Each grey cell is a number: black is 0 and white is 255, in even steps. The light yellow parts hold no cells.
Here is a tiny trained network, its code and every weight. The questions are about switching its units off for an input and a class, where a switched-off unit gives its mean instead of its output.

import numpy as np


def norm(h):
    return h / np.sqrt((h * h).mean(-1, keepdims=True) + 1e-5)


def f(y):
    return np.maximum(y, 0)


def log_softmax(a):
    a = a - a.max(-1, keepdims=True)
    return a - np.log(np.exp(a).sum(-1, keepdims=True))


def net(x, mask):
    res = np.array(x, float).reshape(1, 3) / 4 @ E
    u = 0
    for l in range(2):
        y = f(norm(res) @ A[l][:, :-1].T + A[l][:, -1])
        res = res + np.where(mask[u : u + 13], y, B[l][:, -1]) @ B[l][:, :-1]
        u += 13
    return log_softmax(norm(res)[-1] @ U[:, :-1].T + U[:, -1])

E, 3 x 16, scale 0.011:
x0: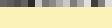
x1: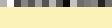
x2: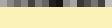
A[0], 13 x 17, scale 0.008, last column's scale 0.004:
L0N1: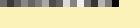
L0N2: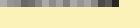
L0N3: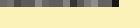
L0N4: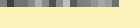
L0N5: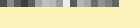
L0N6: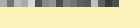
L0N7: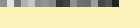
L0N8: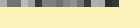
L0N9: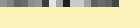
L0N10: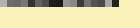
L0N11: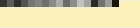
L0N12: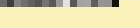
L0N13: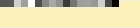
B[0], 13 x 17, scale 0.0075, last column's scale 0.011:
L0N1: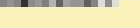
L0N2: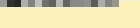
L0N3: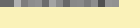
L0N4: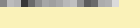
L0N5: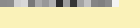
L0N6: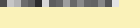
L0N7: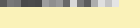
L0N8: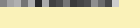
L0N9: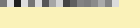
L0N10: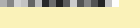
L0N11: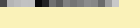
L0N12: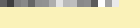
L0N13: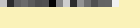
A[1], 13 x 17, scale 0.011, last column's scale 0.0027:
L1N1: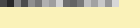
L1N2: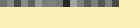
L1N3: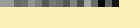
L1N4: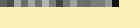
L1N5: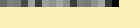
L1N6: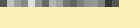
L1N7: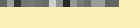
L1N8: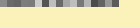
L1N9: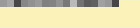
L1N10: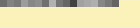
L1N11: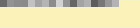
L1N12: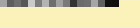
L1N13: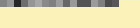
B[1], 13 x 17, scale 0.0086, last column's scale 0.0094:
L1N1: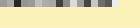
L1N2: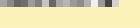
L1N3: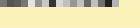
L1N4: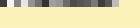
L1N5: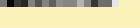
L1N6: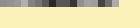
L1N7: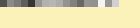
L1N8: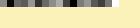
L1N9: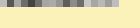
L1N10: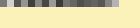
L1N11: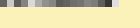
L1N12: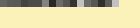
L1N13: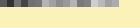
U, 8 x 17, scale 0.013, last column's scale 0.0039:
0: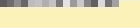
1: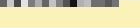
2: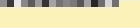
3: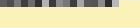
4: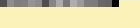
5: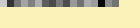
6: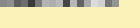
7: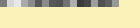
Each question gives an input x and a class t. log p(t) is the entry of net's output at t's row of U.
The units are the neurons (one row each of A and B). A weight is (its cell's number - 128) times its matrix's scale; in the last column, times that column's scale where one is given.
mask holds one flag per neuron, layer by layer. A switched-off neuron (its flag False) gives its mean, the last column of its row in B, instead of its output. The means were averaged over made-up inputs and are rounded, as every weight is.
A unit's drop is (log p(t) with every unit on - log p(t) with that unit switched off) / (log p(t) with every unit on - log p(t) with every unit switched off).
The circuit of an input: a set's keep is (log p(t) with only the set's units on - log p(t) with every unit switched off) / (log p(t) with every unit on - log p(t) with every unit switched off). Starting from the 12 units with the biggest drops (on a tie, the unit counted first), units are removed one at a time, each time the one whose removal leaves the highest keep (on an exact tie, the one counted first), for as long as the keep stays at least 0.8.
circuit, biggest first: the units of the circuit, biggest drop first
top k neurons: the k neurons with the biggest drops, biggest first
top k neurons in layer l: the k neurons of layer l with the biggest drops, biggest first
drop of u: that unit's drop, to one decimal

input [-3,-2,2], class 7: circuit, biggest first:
[L1N8]
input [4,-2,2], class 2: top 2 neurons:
[L0N10; L1N8]
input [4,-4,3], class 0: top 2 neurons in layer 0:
[L0N12; L0N1]
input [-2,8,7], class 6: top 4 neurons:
[L0N7; L0N13; L0N5; L1N2]
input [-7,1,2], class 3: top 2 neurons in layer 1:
[L1N5; L1N1]
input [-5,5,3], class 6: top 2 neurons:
[L0N7; L0N5]
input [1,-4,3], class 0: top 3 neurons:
[L0N12; L0N1; L0N4]
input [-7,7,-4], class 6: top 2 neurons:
[L0N7; L0N9]
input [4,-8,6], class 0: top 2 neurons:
[L0N12; L0N1]
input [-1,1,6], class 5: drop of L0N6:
0.1
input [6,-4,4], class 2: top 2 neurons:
[L0N10; L1N8]
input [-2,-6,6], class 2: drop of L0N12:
0.2
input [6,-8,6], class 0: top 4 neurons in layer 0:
[L0N12; L0N1; L0N4; L0N13]
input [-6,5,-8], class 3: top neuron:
[L0N13]
